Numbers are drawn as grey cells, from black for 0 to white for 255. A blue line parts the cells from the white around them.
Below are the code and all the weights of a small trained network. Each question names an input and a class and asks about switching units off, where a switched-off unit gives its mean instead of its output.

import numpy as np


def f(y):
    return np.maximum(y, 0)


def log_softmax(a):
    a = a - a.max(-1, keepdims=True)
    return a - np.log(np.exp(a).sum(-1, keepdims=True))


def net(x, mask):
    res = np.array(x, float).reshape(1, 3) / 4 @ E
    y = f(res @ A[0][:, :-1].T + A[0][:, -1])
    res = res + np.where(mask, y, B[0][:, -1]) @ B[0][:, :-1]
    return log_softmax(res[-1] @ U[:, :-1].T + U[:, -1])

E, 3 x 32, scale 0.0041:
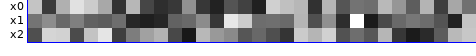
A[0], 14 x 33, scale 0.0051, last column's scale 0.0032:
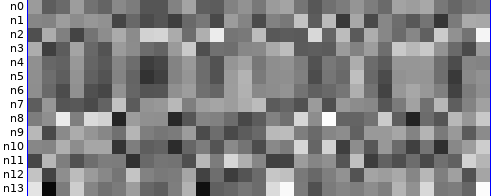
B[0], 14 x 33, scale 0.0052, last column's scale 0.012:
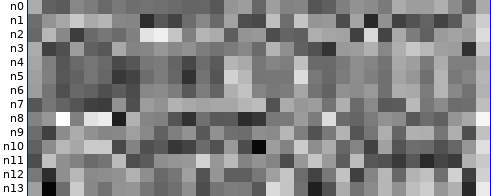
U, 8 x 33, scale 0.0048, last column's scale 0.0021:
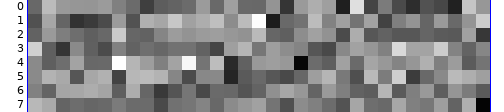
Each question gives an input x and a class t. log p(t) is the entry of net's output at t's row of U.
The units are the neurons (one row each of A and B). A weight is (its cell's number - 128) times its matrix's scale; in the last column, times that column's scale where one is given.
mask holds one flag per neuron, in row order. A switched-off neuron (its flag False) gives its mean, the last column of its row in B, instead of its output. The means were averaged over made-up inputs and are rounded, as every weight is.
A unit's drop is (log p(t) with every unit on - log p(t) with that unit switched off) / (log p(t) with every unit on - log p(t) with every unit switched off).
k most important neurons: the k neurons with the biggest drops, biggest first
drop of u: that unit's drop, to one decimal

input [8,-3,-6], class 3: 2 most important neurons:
n0, n4
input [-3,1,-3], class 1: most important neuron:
n13
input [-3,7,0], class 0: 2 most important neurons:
n11, n2
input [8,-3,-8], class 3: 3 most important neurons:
n0, n4, n5
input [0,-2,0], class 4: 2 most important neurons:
n8, n10
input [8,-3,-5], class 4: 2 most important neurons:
n12, n9
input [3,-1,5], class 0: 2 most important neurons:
n13, n12
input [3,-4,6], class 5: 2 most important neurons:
n13, n8
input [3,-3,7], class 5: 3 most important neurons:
n8, n13, n11
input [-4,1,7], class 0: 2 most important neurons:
n11, n12
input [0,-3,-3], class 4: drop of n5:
0.1
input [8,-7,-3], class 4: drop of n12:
0.1
